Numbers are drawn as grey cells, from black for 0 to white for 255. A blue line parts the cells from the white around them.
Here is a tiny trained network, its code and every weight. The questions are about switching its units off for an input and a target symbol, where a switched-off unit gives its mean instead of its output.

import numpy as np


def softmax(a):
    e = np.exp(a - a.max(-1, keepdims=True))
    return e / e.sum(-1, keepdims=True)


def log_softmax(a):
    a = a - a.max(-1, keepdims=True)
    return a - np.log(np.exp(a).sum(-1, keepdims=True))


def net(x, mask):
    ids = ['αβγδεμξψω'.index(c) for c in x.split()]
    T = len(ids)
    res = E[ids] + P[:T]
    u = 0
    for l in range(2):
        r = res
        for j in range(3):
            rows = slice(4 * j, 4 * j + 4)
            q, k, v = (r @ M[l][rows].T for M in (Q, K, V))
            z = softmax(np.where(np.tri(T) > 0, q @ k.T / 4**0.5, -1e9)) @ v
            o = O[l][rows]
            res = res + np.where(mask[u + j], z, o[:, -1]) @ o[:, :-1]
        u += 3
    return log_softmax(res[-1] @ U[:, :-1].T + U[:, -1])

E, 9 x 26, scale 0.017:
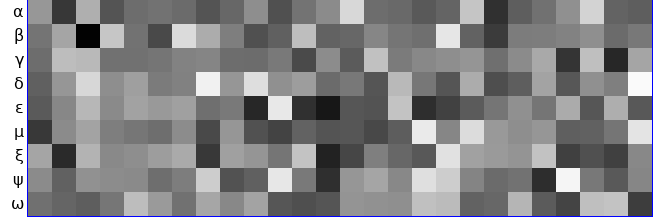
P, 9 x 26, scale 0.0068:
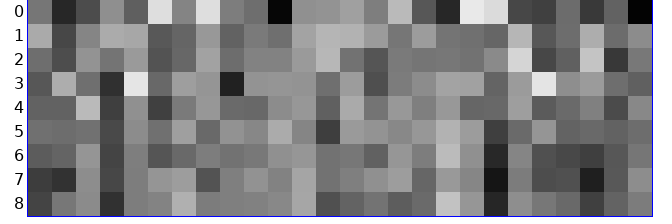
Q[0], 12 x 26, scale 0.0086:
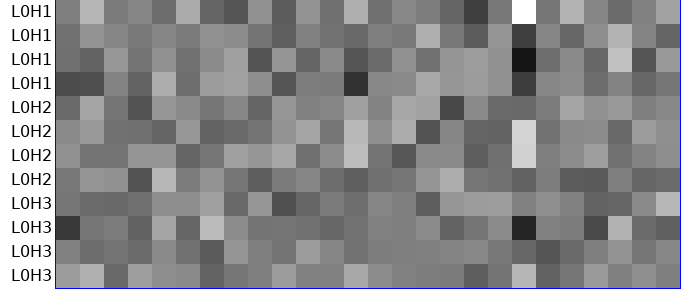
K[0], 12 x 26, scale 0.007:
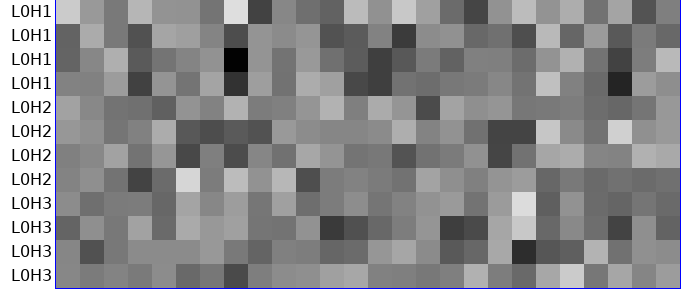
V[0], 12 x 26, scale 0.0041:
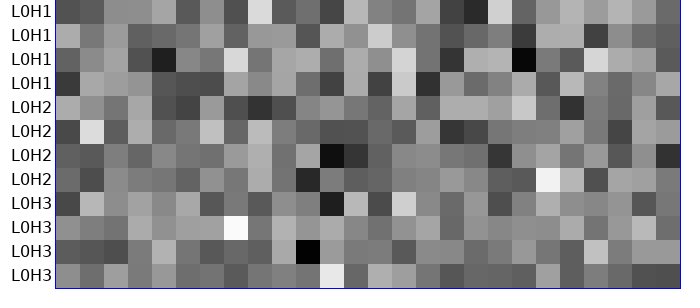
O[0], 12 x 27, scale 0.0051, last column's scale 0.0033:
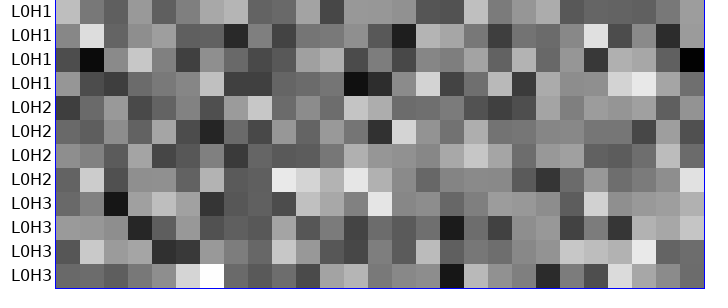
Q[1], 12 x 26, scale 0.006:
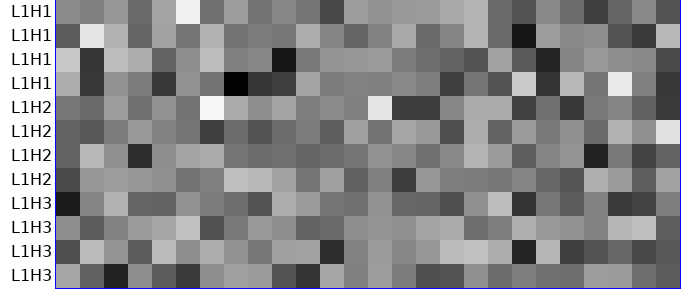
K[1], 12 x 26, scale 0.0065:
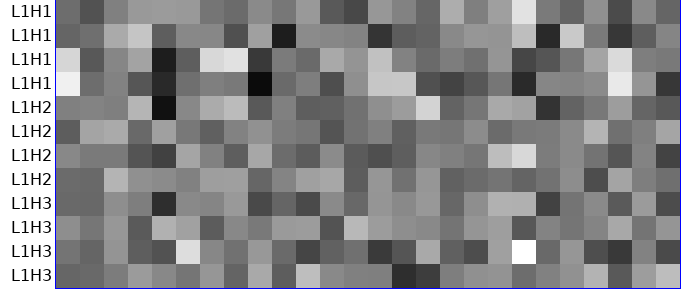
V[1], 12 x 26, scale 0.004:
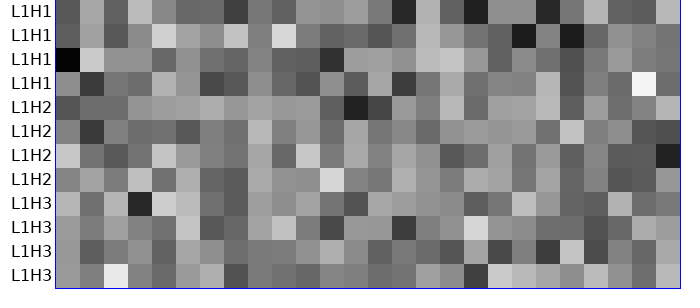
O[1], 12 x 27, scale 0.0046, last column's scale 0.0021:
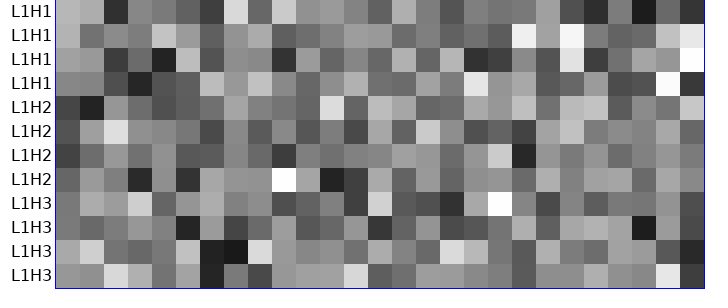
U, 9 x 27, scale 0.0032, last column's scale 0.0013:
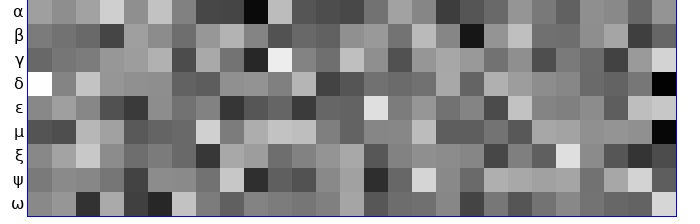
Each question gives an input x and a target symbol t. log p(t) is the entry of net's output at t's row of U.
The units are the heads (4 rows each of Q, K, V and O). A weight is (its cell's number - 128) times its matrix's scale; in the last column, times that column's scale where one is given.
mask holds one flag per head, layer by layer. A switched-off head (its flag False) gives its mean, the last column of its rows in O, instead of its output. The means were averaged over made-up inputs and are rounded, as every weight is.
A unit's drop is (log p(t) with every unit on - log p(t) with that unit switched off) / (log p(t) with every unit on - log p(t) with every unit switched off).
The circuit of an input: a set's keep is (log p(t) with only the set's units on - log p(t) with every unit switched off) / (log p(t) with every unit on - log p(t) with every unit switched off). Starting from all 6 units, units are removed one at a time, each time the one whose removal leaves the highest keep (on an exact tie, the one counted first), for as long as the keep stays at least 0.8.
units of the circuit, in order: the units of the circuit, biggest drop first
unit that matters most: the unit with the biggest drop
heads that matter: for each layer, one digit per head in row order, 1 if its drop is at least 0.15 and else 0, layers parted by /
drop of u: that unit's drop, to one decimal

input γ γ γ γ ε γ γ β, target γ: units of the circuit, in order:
L0H3, L0H1, L1H3
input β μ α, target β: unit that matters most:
L1H3
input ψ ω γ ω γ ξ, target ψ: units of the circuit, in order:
L0H2, L1H1
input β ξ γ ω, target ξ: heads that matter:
100 / 101
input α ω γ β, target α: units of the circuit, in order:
L1H2, L0H3, L1H1
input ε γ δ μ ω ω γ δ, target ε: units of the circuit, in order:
L0H1, L0H2
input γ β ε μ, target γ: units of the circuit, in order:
L0H3, L1H3, L0H1
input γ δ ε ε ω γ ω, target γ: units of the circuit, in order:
L0H3, L0H1, L1H3
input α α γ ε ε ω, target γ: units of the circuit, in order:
L0H1, L0H3
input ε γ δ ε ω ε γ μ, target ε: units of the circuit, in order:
L0H2, L1H1
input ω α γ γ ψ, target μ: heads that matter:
101 / 000
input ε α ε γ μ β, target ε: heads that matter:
110 / 000
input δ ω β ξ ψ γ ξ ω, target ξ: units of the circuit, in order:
L1H1, L1H3
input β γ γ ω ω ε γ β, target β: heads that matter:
111 / 001
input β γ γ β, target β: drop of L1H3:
0.6
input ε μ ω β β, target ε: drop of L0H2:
0.4
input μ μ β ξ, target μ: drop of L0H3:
0.6
